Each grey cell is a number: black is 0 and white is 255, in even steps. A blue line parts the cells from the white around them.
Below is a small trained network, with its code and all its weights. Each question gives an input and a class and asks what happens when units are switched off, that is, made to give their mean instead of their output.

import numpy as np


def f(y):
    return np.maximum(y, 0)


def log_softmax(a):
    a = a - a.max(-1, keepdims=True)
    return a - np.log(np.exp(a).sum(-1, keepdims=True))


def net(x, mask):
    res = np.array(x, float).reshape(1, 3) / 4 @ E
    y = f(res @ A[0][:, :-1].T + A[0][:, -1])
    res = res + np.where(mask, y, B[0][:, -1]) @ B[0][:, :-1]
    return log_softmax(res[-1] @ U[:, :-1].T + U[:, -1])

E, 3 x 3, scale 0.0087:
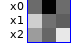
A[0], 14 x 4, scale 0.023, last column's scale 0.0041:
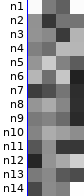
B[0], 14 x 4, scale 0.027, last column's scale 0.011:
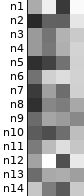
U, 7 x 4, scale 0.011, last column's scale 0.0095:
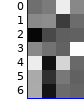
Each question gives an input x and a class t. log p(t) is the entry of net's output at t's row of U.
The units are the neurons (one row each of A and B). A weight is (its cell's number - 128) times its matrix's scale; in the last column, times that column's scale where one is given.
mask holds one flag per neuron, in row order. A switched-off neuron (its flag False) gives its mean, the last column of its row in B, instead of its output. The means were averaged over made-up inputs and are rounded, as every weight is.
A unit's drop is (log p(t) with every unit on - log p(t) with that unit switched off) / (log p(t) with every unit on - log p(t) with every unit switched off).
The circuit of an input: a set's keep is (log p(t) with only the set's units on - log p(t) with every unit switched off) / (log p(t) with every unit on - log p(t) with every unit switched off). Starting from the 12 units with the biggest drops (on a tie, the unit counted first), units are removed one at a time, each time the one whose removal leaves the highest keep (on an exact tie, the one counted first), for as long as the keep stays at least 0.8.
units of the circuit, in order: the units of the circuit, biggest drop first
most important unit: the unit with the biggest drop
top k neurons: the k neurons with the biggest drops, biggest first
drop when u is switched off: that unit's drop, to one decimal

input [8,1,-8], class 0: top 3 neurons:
n11, n3, n5
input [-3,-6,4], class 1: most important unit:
n12
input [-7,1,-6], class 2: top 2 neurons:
n5, n6
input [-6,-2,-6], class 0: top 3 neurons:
n11, n2, n3
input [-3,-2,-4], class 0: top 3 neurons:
n1, n11, n2
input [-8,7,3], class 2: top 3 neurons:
n5, n8, n12
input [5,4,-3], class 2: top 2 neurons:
n2, n12
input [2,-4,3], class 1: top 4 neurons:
n12, n11, n3, n6
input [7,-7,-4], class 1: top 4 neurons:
n12, n14, n5, n10
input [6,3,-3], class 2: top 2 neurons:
n2, n12
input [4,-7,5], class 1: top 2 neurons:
n12, n11
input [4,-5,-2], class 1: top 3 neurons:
n12, n5, n14
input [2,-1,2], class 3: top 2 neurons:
n11, n5
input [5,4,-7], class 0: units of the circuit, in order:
n11
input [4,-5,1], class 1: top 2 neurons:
n12, n5
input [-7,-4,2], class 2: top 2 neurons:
n5, n1
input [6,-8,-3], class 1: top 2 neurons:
n12, n14
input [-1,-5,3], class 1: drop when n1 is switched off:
-0.1
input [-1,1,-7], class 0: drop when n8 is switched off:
0.0
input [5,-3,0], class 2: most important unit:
n1
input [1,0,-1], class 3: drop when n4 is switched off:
0.1
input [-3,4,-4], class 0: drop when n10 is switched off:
0.1
